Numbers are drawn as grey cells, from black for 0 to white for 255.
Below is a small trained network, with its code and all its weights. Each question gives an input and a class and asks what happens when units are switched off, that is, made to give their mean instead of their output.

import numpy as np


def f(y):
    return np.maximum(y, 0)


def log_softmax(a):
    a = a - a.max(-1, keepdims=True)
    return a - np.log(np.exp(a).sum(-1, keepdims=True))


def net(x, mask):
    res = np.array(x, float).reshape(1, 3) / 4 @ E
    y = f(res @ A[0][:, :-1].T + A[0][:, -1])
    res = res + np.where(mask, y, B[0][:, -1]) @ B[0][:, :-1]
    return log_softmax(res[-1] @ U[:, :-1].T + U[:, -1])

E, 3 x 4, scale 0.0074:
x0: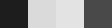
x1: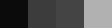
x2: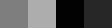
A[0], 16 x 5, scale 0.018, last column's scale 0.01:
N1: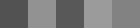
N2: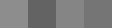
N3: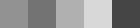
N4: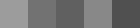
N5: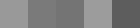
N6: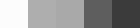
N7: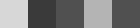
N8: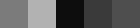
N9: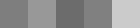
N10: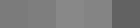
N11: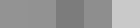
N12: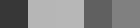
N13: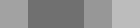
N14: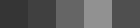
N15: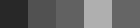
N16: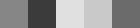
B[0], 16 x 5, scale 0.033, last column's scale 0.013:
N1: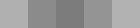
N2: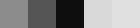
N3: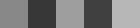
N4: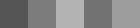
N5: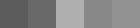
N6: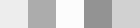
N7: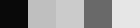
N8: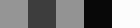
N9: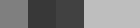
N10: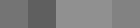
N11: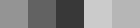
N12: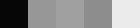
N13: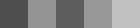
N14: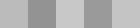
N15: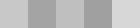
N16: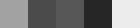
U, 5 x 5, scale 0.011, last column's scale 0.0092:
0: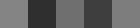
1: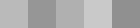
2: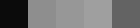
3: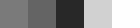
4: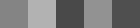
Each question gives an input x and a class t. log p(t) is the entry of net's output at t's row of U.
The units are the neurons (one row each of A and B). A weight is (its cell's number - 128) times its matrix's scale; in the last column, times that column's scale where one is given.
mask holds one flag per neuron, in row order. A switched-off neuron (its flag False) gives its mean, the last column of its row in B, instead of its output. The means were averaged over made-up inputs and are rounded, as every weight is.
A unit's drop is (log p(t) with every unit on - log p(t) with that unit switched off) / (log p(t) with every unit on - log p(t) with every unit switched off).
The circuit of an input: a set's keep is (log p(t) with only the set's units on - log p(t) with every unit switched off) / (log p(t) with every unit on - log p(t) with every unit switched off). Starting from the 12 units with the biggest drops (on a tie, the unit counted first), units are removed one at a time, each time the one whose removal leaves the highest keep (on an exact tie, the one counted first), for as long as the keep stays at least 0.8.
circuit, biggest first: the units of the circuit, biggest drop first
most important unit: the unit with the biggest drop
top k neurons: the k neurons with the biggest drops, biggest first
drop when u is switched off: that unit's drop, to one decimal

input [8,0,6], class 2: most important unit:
N12
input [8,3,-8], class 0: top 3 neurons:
[N16, N7, N3]
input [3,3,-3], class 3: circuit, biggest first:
[N8, N7]
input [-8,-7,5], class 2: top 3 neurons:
[N7, N15, N13]
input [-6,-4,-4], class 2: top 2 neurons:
[N7, N8]
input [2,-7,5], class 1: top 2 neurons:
[N6, N16]
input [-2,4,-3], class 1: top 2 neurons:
[N8, N15]
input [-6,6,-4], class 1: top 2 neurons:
[N15, N14]
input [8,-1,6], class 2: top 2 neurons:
[N12, N16]
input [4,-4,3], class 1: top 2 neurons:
[N7, N6]
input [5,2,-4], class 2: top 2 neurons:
[N12, N8]
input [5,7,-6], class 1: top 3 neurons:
[N15, N8, N14]
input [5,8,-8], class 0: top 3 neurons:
[N16, N3, N6]
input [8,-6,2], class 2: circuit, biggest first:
[N12]
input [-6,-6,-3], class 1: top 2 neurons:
[N6, N12]
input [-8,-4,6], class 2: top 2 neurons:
[N7, N16]
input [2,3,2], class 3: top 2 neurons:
[N6, N7]
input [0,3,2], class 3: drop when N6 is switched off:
0.8
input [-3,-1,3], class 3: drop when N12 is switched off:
0.5
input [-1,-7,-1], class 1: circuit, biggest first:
[N6]
